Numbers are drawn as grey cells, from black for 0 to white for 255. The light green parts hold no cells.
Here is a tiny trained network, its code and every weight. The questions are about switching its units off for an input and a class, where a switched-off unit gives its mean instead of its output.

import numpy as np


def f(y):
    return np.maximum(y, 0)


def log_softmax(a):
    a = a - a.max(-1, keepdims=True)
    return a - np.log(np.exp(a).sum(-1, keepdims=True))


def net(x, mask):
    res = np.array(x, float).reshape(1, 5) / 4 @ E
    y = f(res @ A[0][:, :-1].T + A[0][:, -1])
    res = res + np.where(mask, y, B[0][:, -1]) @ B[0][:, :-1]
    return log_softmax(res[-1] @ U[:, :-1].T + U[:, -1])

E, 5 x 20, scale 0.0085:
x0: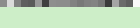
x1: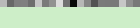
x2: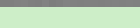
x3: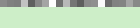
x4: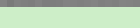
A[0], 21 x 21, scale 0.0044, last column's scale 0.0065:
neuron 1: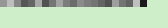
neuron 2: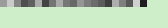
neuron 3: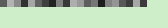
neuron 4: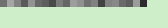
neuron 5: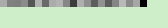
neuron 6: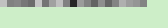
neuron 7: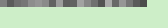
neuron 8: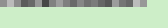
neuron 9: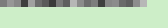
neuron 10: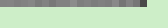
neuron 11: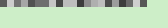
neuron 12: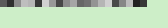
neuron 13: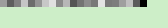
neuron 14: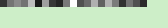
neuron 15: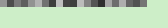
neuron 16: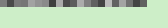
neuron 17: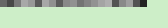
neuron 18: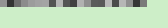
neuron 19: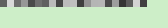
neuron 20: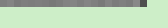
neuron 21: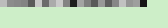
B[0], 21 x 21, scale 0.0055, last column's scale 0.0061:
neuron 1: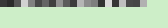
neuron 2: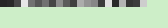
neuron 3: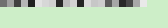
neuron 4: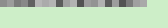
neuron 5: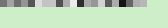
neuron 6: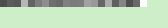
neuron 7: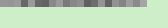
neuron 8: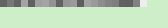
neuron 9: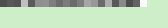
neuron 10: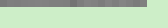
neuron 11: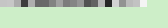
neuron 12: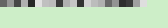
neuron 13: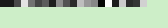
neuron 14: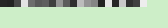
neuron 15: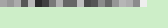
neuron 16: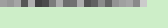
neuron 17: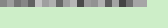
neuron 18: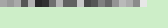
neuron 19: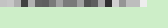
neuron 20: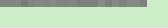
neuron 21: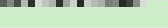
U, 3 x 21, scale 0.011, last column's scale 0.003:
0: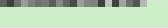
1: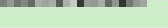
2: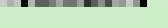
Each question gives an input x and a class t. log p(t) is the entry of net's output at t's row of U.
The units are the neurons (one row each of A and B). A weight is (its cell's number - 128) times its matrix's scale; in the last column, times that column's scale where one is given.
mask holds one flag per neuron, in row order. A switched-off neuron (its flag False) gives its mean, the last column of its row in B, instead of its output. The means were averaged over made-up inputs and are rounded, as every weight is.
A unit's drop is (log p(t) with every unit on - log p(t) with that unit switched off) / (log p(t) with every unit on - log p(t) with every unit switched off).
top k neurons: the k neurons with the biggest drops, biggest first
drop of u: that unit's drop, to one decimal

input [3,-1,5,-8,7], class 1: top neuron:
[neuron 3]
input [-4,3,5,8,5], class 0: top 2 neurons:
[neuron 13; neuron 3]
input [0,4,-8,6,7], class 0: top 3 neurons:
[neuron 13; neuron 3; neuron 12]
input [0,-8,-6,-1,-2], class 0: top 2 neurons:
[neuron 14; neuron 21]
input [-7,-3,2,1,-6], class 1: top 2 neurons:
[neuron 12; neuron 17]
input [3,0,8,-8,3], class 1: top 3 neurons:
[neuron 3; neuron 4; neuron 13]
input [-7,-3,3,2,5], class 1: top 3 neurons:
[neuron 12; neuron 17; neuron 2]
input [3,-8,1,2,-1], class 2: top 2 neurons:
[neuron 19; neuron 11]
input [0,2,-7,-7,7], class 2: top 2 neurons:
[neuron 15; neuron 14]
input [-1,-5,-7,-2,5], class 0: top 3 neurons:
[neuron 14; neuron 21; neuron 5]
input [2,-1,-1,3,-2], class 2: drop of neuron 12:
0.1
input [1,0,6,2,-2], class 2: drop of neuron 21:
0.3
